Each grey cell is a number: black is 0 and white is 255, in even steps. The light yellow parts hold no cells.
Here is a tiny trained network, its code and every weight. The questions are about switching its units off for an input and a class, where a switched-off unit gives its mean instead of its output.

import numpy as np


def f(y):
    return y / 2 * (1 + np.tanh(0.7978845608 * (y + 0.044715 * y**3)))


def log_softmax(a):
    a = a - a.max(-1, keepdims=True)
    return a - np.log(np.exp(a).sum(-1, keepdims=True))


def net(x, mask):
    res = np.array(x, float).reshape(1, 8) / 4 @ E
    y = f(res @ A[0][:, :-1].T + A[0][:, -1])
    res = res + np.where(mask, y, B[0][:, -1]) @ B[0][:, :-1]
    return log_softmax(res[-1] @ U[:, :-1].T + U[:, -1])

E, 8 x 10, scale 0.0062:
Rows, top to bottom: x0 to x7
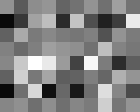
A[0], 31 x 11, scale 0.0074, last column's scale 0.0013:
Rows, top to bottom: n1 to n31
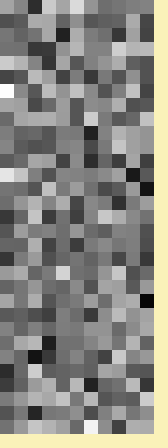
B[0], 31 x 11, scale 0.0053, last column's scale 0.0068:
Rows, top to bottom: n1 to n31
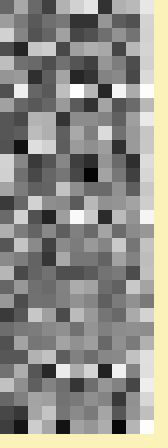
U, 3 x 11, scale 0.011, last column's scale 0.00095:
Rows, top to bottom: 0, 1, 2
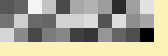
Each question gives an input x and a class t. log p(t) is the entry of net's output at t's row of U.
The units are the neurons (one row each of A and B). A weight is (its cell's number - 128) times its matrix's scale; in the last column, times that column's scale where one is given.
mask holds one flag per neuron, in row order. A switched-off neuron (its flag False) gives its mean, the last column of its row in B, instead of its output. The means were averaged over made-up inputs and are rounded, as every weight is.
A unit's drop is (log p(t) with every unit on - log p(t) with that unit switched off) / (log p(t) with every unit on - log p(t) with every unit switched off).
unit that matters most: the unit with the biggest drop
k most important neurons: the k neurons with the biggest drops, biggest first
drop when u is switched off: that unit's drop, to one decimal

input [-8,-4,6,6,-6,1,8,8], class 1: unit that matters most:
n16
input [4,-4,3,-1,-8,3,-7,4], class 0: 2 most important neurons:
[n4 n11]
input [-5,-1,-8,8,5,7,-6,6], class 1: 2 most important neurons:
[n7 n1]
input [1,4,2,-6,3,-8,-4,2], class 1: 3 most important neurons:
[n7 n13 n1]
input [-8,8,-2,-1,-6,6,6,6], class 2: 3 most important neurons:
[n12 n6 n28]
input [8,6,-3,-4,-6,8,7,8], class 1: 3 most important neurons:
[n27 n16 n31]
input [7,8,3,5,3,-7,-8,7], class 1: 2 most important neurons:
[n7 n1]
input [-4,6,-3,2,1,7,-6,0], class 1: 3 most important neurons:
[n7 n1 n13]
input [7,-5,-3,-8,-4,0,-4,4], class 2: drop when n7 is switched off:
-0.1
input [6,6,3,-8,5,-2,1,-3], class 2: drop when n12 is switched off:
0.2
